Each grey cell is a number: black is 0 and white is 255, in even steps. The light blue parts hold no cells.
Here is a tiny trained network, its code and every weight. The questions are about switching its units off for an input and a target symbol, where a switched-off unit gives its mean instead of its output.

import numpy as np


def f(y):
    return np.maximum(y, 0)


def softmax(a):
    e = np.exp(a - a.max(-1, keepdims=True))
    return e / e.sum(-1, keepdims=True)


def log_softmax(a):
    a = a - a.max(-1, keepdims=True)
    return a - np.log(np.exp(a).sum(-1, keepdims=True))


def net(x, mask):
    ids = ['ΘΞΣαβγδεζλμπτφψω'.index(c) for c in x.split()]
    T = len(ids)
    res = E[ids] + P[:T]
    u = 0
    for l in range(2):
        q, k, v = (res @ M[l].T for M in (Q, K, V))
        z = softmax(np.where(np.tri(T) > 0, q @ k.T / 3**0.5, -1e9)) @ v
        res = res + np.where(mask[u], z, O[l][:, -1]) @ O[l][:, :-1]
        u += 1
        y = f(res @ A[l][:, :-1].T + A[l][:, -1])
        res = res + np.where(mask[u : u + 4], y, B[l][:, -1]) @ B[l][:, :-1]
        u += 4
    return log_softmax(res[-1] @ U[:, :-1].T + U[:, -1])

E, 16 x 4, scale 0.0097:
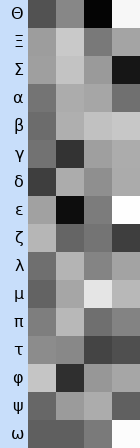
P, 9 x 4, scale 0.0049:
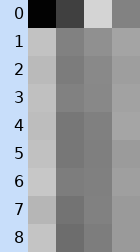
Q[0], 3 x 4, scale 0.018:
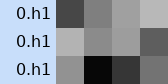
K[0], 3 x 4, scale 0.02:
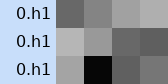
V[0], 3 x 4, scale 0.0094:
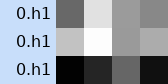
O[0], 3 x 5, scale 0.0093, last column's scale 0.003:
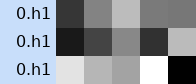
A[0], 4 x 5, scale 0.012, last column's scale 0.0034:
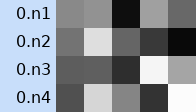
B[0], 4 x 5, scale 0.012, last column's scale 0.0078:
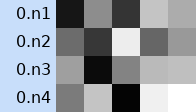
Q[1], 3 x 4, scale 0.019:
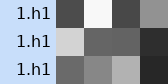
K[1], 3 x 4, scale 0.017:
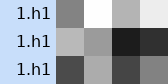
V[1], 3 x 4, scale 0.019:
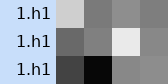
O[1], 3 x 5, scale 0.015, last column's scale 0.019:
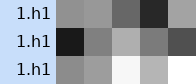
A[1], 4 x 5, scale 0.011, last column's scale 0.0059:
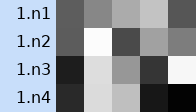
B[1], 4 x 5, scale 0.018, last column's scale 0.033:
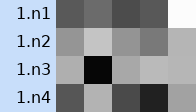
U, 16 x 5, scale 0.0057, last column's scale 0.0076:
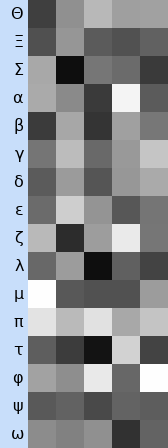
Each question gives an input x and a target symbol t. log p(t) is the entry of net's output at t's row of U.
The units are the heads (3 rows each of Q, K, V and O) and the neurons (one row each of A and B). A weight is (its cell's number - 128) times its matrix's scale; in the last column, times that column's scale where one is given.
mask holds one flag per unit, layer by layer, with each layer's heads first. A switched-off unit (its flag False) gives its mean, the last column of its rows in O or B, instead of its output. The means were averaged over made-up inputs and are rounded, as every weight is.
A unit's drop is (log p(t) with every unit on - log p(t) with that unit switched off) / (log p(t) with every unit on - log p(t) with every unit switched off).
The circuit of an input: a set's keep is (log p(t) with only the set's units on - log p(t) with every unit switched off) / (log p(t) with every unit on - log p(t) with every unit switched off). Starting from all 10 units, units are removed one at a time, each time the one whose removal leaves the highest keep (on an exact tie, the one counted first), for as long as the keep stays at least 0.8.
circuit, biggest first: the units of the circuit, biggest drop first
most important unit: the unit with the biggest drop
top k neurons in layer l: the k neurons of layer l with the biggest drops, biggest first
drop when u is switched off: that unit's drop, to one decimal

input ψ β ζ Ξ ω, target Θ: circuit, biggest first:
0.n4, 1.h1, 1.n1, 0.n3
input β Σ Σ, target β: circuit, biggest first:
1.h1, 0.n4, 1.n3
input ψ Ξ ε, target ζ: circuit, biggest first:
1.h1
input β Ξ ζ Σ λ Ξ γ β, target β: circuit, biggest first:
1.h1, 1.n3, 1.n1
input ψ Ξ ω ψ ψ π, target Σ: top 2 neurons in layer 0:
0.n4, 0.n1
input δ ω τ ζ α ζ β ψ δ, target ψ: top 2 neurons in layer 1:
1.n4, 1.n3
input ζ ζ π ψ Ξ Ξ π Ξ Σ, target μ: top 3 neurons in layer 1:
1.n3, 1.n1, 1.n2
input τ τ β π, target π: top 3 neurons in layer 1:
1.n1, 1.n4, 1.n2
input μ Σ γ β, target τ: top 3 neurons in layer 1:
1.n3, 1.n1, 1.n4
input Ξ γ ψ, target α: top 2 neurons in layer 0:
0.n3, 0.n4
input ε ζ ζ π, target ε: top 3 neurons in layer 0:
0.n4, 0.n3, 0.n1
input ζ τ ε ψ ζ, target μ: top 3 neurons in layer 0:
0.n2, 0.n3, 0.n1
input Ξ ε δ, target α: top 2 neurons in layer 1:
1.n1, 1.n4
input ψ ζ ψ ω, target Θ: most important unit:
0.n3
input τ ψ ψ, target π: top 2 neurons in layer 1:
1.n1, 1.n4
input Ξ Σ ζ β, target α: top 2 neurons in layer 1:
1.n1, 1.n4
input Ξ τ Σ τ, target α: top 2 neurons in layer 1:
1.n1, 1.n3
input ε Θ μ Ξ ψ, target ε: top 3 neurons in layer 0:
0.n4, 0.n3, 0.n1
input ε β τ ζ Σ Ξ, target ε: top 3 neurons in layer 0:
0.n4, 0.n3, 0.n1
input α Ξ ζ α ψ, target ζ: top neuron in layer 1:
1.n3
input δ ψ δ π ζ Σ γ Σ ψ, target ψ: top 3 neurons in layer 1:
1.n4, 1.n3, 1.n1
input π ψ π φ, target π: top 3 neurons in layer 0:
0.n4, 0.n2, 0.n1
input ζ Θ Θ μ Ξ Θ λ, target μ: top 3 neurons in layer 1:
1.n3, 1.n1, 1.n2
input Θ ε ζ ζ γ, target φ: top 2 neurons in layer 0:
0.n4, 0.n3
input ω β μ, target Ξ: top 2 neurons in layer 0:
0.n3, 0.n4
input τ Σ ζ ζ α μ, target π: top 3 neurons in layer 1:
1.n1, 1.n2, 1.n4
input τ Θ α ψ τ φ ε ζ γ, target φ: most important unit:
0.n4
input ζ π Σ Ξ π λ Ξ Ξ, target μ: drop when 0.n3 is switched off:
0.1
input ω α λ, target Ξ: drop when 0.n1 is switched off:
0.0
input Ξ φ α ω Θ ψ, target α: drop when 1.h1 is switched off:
0.9
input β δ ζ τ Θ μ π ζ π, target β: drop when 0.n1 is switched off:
-0.1
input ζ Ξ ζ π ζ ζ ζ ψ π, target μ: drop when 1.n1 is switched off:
0.3
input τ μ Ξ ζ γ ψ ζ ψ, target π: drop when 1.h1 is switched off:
0.2
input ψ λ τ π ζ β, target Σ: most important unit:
1.n3
